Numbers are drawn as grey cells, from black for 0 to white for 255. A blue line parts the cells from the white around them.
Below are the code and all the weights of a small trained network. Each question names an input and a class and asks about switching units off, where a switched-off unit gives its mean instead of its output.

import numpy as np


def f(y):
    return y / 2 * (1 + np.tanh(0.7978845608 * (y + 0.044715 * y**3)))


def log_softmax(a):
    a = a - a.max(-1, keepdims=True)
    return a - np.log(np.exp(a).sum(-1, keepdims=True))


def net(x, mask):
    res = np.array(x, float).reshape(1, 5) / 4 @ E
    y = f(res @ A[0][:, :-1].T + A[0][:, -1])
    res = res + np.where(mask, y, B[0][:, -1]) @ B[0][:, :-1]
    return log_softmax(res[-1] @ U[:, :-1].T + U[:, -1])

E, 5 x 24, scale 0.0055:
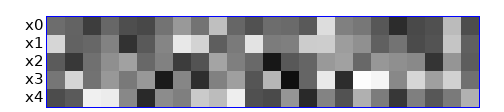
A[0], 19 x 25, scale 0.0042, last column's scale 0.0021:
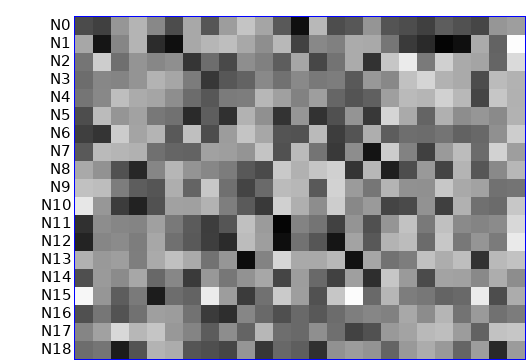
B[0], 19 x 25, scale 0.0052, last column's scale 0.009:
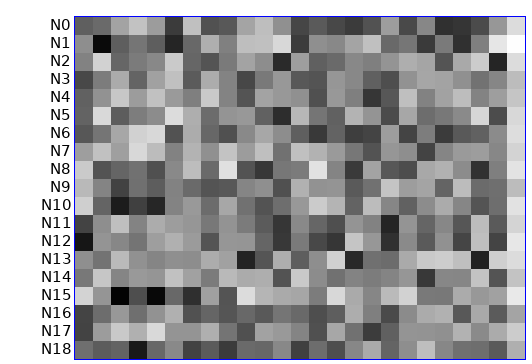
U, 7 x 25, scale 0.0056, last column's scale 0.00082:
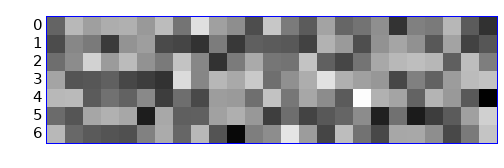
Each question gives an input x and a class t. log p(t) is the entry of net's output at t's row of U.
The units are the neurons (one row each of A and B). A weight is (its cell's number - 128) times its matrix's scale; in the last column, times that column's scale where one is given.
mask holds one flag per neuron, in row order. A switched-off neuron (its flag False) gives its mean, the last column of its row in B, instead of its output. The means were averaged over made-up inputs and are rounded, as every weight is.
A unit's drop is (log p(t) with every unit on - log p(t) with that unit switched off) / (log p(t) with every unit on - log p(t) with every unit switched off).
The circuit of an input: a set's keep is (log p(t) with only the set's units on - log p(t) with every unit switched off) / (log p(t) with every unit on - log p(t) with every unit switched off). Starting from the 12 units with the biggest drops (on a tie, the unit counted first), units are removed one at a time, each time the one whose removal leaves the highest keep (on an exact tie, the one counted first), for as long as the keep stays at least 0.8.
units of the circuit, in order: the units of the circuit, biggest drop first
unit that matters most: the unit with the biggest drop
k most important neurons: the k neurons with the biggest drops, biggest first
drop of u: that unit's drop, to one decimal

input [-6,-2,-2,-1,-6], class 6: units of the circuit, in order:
[N8]
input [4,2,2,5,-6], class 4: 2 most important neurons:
[N15; N9]
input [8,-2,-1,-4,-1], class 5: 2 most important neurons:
[N15; N0]
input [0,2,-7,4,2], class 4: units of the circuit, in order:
[N15; N9]
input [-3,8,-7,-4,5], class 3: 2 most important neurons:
[N1; N15]
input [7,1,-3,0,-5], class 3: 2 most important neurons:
[N15; N13]
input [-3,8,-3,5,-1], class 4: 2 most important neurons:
[N9; N1]
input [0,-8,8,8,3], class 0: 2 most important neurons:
[N14; N7]
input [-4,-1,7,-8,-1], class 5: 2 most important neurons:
[N0; N6]
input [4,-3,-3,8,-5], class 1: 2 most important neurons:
[N12; N18]
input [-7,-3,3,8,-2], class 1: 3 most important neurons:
[N18; N16; N3]
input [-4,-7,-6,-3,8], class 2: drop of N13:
0.2
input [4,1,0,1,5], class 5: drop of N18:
-0.1
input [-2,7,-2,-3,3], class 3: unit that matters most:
N1
